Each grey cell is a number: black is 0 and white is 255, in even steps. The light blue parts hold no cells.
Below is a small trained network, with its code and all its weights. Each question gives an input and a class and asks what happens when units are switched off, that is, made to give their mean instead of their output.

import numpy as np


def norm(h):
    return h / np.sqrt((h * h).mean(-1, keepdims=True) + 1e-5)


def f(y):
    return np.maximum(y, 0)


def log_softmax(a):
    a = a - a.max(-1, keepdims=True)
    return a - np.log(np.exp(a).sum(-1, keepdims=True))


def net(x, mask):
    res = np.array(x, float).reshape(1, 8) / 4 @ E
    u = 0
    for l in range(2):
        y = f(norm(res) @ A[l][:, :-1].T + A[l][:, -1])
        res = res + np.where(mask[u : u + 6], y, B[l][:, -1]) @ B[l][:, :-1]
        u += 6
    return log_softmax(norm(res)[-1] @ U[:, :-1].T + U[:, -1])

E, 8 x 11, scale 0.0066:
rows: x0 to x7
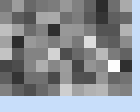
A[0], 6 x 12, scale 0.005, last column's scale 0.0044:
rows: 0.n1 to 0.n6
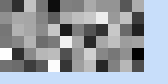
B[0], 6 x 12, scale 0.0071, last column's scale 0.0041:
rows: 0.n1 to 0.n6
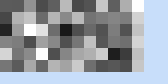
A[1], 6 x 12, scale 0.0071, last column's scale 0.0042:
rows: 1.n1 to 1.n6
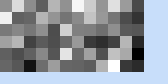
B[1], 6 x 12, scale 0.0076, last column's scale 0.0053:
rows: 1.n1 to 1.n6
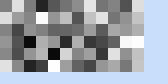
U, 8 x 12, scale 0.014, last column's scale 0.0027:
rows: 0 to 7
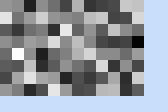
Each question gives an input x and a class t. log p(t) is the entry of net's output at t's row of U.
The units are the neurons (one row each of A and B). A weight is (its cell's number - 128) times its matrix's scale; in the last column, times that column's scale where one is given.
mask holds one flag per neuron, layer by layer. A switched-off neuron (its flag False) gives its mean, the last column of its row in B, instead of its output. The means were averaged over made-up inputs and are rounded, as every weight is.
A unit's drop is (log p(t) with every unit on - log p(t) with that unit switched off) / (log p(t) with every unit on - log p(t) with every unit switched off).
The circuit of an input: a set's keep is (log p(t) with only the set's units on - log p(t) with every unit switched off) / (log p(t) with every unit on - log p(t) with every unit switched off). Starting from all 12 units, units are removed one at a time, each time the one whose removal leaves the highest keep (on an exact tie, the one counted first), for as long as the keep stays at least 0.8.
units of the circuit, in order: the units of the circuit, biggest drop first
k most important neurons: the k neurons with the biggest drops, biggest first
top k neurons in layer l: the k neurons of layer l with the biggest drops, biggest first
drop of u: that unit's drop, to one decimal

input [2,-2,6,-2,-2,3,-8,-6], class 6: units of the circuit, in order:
(0.n3)
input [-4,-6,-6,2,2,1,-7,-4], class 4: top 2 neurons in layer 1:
(1.n1; 1.n4)
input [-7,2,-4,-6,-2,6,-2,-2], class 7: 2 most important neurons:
(1.n6; 0.n2)
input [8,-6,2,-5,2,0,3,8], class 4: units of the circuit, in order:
(1.n1; 0.n2)
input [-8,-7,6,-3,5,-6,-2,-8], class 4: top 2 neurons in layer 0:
(0.n2; 0.n1)
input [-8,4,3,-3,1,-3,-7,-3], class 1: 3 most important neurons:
(0.n5; 1.n2; 0.n2)
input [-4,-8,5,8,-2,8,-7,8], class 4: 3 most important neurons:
(0.n2; 1.n1; 1.n4)
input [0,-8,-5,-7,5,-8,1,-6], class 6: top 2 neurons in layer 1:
(1.n4; 1.n1)
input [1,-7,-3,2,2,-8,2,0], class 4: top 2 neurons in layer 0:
(0.n2; 0.n1)
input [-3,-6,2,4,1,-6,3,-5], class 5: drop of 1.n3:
0.0
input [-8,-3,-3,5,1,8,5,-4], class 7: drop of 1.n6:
0.9
